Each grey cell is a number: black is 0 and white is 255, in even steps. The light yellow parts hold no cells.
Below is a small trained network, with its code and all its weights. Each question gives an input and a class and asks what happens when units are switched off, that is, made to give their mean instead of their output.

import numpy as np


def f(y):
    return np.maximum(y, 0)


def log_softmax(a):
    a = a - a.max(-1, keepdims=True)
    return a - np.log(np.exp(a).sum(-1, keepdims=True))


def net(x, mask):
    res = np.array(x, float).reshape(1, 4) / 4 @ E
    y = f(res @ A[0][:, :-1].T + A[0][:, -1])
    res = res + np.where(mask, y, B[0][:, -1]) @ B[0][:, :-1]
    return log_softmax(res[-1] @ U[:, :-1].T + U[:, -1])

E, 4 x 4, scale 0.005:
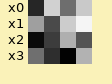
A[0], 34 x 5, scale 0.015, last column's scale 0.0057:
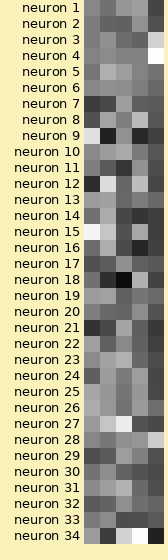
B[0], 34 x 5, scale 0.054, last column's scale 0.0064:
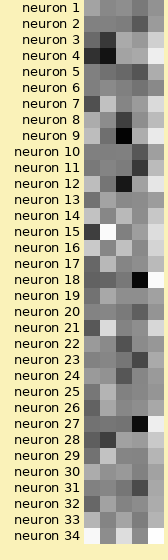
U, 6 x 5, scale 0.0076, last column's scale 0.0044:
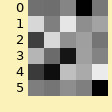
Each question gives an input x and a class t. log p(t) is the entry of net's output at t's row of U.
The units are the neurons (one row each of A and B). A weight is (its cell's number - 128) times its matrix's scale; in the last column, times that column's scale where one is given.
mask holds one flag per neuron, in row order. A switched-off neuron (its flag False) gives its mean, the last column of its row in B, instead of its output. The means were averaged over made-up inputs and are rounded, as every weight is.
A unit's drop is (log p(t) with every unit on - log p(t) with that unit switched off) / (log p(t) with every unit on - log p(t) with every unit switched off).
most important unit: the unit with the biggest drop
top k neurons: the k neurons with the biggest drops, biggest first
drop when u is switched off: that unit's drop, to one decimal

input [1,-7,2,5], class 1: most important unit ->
neuron 16
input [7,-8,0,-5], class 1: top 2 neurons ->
[neuron 16; neuron 14]
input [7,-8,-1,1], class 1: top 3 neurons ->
[neuron 16; neuron 14; neuron 9]
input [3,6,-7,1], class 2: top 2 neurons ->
[neuron 15; neuron 16]
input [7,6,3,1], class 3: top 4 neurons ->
[neuron 12; neuron 8; neuron 16; neuron 14]
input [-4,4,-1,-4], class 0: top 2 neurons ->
[neuron 27; neuron 12]
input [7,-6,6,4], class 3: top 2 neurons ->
[neuron 12; neuron 34]
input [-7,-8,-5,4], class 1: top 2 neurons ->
[neuron 16; neuron 14]
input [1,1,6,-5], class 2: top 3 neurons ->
[neuron 18; neuron 21; neuron 7]
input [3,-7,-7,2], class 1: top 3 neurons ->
[neuron 16; neuron 14; neuron 33]
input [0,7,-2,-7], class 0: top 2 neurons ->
[neuron 27; neuron 16]
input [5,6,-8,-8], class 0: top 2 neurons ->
[neuron 27; neuron 5]
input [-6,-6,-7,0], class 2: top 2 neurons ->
[neuron 15; neuron 34]
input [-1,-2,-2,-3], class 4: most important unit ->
neuron 18
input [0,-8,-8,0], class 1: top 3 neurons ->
[neuron 16; neuron 14; neuron 33]
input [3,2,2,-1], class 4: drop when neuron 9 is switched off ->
0.5
